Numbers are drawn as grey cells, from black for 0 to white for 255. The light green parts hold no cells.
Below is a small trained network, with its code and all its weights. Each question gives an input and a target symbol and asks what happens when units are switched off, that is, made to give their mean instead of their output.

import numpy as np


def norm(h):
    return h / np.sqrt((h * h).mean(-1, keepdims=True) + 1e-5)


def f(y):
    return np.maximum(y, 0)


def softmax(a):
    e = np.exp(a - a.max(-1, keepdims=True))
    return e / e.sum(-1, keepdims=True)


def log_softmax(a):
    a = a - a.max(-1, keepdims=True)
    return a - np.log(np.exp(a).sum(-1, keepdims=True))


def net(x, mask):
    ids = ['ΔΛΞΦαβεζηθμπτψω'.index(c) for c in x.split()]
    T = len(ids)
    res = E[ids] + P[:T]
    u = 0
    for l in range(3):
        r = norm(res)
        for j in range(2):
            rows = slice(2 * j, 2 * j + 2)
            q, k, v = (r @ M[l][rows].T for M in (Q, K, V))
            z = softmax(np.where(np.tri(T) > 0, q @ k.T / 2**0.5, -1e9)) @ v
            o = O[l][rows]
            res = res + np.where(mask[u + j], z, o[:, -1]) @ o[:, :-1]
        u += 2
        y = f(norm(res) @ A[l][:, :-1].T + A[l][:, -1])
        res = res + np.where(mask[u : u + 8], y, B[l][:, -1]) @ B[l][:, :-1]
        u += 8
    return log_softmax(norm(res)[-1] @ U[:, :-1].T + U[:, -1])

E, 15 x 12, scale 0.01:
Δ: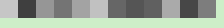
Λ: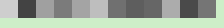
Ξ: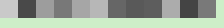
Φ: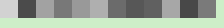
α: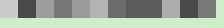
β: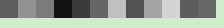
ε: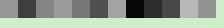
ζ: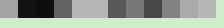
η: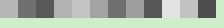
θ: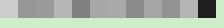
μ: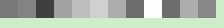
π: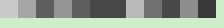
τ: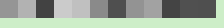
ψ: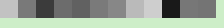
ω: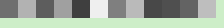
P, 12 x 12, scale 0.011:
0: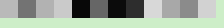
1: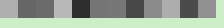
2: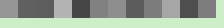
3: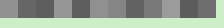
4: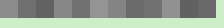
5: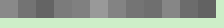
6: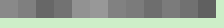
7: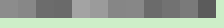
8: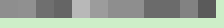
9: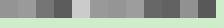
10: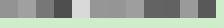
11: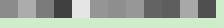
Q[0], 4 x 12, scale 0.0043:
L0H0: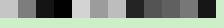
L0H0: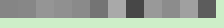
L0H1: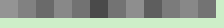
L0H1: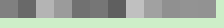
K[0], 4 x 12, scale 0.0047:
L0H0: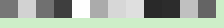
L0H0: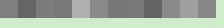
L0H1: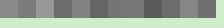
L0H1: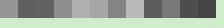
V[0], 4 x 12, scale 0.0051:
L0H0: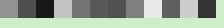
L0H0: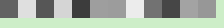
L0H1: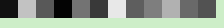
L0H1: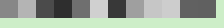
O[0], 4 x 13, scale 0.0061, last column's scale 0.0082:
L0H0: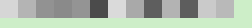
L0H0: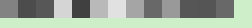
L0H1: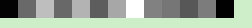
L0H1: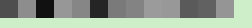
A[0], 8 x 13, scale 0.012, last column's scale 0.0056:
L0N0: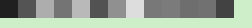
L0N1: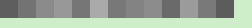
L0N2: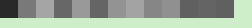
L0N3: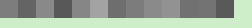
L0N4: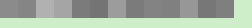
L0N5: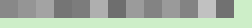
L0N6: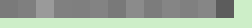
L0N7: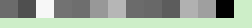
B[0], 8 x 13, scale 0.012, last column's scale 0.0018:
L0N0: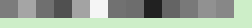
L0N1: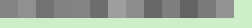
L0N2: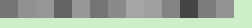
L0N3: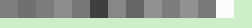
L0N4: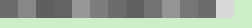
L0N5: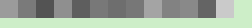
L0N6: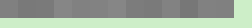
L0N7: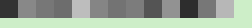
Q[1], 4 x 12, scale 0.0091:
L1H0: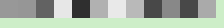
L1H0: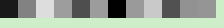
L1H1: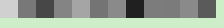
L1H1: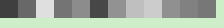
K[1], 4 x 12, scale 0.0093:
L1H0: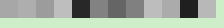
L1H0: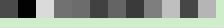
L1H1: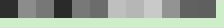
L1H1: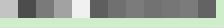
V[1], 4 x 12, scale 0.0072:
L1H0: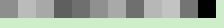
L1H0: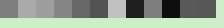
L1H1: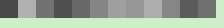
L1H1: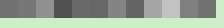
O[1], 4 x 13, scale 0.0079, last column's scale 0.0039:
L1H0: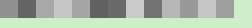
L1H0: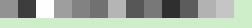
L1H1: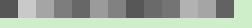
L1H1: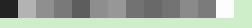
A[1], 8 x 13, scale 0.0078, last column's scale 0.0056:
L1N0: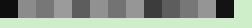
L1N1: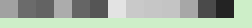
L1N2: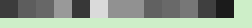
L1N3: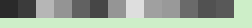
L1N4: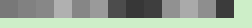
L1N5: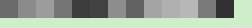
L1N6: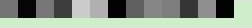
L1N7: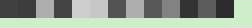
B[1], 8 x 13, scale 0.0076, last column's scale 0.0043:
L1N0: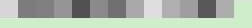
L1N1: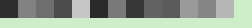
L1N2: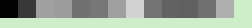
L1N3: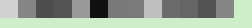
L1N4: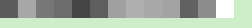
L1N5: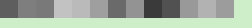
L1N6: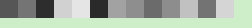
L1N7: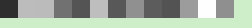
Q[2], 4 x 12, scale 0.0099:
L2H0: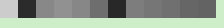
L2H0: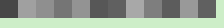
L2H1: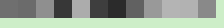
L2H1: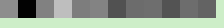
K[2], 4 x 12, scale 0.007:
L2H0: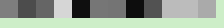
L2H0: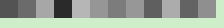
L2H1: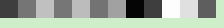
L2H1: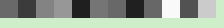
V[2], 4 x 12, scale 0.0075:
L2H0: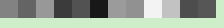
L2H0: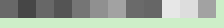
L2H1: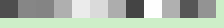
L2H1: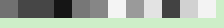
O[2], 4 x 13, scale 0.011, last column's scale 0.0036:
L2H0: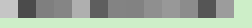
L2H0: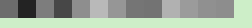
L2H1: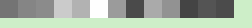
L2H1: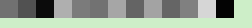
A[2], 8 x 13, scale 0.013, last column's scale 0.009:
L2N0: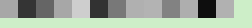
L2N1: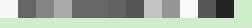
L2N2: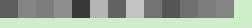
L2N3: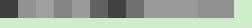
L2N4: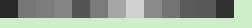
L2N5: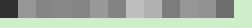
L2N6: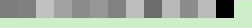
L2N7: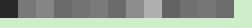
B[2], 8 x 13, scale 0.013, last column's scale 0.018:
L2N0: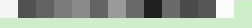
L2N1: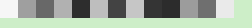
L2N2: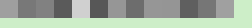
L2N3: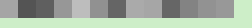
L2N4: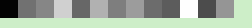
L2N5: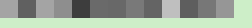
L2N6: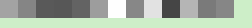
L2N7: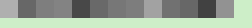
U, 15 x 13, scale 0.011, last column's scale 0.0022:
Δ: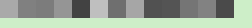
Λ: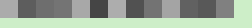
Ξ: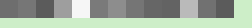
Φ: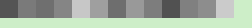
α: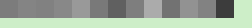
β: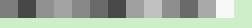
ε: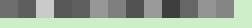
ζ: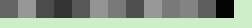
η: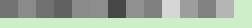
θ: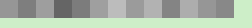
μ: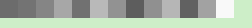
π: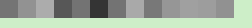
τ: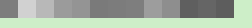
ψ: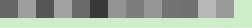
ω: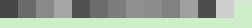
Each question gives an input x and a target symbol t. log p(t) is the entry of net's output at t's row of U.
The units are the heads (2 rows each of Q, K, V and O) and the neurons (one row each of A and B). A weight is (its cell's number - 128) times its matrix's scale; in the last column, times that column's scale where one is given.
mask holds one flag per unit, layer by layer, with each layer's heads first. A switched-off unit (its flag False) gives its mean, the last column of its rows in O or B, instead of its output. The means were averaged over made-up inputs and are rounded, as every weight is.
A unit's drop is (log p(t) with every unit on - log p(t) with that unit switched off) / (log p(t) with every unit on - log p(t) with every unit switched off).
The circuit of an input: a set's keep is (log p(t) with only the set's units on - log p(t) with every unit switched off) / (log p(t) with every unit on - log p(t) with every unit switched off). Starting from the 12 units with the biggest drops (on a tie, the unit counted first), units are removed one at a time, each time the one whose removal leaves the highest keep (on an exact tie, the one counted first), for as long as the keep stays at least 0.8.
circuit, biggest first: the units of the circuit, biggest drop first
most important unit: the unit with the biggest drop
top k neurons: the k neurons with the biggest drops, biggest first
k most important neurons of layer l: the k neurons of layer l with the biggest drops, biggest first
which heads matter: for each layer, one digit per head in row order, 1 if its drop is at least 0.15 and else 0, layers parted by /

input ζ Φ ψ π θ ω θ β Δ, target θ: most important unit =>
L1H1
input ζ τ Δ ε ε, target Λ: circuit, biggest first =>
[L0N7; L0H1; L2N1]
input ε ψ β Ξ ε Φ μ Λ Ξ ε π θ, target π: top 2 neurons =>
[L2N1; L2N0]
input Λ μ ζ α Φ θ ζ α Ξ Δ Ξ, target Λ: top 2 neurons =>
[L2N0; L1N6]
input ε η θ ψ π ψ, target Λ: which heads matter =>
10 / 01 / 01
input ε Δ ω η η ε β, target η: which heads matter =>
00 / 11 / 00
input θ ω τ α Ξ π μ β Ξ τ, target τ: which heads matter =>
00 / 01 / 00
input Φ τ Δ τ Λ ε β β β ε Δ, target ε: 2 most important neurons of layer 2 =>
[L2N1; L2N0]
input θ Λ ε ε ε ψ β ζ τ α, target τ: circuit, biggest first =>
[L1H1; L2N1; L2N0; L2H0]
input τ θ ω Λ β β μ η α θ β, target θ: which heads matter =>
00 / 10 / 00
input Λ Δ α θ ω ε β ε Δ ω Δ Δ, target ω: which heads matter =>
10 / 00 / 00
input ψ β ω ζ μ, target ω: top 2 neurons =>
[L2N0; L2N1]
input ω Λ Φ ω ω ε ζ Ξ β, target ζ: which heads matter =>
00 / 11 / 00
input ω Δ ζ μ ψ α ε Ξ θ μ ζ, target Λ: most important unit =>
L2N0
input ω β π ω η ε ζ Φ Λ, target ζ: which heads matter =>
10 / 11 / 00
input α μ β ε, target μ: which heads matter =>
00 / 01 / 01
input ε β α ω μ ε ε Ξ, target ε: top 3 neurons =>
[L2N1; L2N0; L0N3]
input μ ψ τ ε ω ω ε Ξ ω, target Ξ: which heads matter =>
10 / 01 / 00
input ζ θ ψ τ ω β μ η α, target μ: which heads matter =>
00 / 01 / 01
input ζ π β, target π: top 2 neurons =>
[L2N1; L2N0]
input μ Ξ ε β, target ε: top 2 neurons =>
[L2N1; L2N0]
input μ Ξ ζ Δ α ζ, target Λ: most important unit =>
L1N6
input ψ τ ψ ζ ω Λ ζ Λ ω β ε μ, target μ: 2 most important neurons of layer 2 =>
[L2N1; L2N0]
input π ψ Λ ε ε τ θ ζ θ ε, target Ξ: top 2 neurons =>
[L0N7; L2N1]
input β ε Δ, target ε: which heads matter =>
11 / 11 / 00
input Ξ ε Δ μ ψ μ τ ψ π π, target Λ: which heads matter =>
11 / 00 / 00
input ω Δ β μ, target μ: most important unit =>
L2N1
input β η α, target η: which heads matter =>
00 / 11 / 00
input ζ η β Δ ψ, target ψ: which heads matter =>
00 / 01 / 01
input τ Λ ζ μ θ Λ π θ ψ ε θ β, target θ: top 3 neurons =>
[L2N6; L2N1; L2N0]
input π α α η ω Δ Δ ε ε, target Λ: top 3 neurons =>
[L0N7; L2N1; L1N6]
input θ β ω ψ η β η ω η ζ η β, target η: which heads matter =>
00 / 10 / 00
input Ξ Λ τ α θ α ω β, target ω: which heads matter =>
10 / 00 / 00
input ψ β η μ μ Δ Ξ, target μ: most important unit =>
L1H1
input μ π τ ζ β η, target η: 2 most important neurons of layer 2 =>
[L2N0; L2N1]
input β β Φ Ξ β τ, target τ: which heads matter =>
00 / 00 / 00
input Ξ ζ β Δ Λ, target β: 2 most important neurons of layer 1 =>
[L1N4; L1N5]
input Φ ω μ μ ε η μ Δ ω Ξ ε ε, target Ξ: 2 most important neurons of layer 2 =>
[L2N1; L2N0]
